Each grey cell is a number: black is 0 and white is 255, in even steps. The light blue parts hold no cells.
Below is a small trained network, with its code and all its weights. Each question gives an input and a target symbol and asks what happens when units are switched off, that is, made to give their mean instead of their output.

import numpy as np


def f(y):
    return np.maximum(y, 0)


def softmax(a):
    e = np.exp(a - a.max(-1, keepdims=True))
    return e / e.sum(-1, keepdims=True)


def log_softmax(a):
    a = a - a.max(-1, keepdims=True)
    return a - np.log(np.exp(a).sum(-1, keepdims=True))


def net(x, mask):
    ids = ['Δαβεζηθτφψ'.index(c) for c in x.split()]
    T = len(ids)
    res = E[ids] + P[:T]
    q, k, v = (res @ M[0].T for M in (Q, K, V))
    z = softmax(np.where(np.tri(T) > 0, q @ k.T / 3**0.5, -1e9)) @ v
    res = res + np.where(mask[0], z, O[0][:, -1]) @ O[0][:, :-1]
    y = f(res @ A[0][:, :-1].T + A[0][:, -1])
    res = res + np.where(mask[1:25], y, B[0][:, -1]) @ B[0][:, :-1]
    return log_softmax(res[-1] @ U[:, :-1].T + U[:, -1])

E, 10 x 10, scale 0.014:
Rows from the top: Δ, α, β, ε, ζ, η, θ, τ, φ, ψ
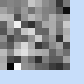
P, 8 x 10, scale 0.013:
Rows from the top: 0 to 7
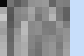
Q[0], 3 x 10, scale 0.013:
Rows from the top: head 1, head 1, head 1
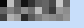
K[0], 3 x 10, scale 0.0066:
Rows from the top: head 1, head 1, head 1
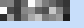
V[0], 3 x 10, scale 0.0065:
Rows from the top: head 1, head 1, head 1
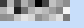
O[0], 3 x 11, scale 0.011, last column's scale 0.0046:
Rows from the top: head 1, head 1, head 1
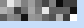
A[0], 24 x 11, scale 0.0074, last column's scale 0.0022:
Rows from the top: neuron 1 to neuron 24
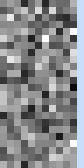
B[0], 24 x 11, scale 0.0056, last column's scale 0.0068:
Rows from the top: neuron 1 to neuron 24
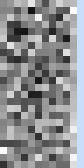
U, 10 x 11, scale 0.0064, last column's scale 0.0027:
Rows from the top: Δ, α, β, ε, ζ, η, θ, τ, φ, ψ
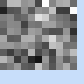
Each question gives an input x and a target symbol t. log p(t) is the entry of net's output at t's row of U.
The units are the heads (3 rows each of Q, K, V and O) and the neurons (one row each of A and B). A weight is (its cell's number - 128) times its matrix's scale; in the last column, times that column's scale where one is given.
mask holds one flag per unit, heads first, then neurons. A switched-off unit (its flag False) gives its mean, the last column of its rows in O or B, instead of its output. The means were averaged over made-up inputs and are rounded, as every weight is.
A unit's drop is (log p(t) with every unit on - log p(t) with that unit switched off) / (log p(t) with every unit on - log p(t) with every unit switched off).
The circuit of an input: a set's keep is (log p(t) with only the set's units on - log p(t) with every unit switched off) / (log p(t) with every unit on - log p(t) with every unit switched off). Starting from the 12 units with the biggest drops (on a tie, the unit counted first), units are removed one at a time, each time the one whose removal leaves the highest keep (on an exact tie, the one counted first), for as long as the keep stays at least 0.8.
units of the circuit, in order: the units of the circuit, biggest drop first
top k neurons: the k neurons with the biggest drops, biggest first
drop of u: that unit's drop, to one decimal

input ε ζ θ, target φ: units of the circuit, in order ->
[head 1; neuron 5; neuron 14]
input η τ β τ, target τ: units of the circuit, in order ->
[head 1; neuron 21]
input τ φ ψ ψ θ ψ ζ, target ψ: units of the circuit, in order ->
[head 1; neuron 23; neuron 19]
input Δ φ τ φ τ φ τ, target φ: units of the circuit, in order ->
[head 1; neuron 5; neuron 15]
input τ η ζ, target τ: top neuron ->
[neuron 12]
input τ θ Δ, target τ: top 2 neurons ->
[neuron 12; neuron 19]
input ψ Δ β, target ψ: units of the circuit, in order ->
[head 1; neuron 23; neuron 13]
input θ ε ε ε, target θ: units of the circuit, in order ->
[head 1; neuron 1; neuron 22]
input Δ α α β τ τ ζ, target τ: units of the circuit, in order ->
[head 1; neuron 12]
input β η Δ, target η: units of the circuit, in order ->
[head 1; neuron 6; neuron 20]
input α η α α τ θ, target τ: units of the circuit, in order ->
[head 1; neuron 4]
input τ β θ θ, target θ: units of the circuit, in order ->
[head 1; neuron 1]
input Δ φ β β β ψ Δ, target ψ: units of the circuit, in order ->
[head 1; neuron 23]
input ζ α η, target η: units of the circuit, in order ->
[head 1; neuron 6; neuron 20]
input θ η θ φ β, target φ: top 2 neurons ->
[neuron 14; neuron 5]
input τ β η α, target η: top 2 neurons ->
[neuron 6; neuron 23]
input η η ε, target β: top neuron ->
[neuron 6]
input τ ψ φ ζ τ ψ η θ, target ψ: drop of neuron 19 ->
0.2
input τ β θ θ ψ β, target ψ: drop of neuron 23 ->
0.3
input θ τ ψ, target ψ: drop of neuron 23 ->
0.3
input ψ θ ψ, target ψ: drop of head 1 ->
0.8
